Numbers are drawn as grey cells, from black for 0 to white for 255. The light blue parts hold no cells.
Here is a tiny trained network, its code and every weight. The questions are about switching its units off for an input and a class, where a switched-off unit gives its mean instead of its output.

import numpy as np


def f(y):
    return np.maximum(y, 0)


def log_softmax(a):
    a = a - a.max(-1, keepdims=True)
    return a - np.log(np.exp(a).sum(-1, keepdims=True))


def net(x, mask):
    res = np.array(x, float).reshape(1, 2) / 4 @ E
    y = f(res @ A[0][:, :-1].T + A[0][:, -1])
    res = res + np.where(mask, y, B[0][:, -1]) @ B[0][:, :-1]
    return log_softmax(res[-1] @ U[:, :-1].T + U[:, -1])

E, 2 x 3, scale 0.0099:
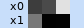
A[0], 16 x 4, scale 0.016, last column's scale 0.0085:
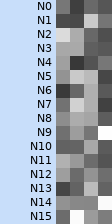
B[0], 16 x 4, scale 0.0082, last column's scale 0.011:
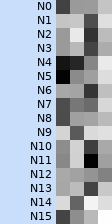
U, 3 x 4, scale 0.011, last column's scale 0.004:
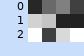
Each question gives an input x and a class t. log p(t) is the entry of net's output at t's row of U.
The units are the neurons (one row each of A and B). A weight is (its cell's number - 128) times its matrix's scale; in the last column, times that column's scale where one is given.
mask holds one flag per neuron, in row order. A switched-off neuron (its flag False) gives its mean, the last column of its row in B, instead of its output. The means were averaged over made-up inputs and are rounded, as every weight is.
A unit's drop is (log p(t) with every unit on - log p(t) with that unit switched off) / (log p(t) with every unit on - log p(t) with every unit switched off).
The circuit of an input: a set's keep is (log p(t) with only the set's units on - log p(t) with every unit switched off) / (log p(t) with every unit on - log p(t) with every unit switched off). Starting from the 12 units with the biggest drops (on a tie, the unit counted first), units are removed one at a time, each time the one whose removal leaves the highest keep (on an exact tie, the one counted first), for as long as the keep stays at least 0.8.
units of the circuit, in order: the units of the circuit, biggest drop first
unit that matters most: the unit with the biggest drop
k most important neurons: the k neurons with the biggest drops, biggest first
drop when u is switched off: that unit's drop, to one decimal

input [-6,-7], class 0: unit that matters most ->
N5
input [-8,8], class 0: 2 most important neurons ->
[N4, N1]
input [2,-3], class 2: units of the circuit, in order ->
[N4, N2]
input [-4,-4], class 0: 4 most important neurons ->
[N15, N5, N1, N13]
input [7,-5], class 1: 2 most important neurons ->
[N1, N13]
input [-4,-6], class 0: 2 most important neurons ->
[N5, N15]
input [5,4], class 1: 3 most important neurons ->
[N1, N5, N15]
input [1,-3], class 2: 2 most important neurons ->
[N4, N0]
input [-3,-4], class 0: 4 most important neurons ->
[N5, N15, N1, N7]
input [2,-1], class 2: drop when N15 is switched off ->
0.0
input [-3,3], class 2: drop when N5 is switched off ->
0.4
